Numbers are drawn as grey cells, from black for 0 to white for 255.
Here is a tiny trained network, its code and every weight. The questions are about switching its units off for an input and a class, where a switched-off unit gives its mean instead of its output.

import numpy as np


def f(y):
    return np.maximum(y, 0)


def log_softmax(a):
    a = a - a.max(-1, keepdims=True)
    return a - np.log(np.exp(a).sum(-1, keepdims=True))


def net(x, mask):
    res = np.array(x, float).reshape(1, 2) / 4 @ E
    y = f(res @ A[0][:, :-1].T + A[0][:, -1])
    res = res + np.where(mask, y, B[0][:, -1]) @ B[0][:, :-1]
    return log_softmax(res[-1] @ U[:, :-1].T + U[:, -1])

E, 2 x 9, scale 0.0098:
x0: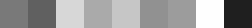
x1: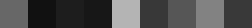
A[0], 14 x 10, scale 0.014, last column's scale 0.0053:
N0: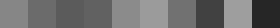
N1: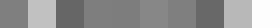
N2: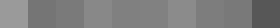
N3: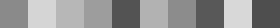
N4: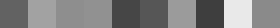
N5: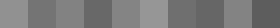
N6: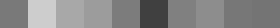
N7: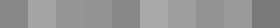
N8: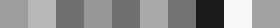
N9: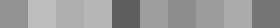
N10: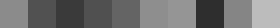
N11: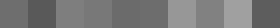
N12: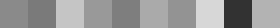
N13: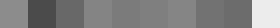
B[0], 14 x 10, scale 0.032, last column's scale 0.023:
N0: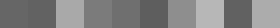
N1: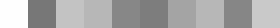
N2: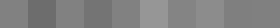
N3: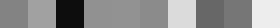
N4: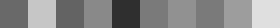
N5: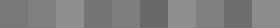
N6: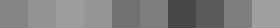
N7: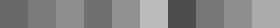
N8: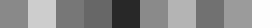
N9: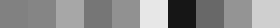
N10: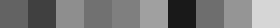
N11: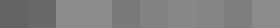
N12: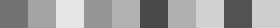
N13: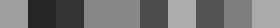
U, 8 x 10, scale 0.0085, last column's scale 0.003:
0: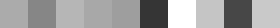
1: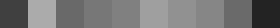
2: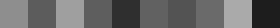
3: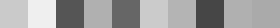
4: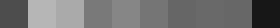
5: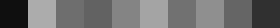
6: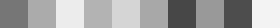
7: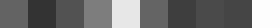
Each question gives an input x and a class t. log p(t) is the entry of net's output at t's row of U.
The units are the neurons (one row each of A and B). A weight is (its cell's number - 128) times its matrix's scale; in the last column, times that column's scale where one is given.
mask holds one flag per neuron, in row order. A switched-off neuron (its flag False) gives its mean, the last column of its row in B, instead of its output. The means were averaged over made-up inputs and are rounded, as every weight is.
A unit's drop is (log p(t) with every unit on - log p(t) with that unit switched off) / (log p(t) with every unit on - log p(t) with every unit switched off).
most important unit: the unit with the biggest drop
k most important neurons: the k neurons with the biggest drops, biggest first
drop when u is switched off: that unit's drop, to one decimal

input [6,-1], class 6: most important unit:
N3
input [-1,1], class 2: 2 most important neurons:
[N3; N12]
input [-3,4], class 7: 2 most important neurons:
[N8; N4]
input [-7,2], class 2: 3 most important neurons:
[N10; N3; N0]
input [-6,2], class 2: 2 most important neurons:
[N3; N10]
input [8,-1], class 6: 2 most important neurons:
[N3; N8]
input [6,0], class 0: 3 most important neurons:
[N9; N10; N12]
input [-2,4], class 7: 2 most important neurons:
[N8; N4]
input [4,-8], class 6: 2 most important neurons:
[N12; N9]
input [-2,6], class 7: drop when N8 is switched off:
0.2
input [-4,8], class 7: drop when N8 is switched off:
0.1
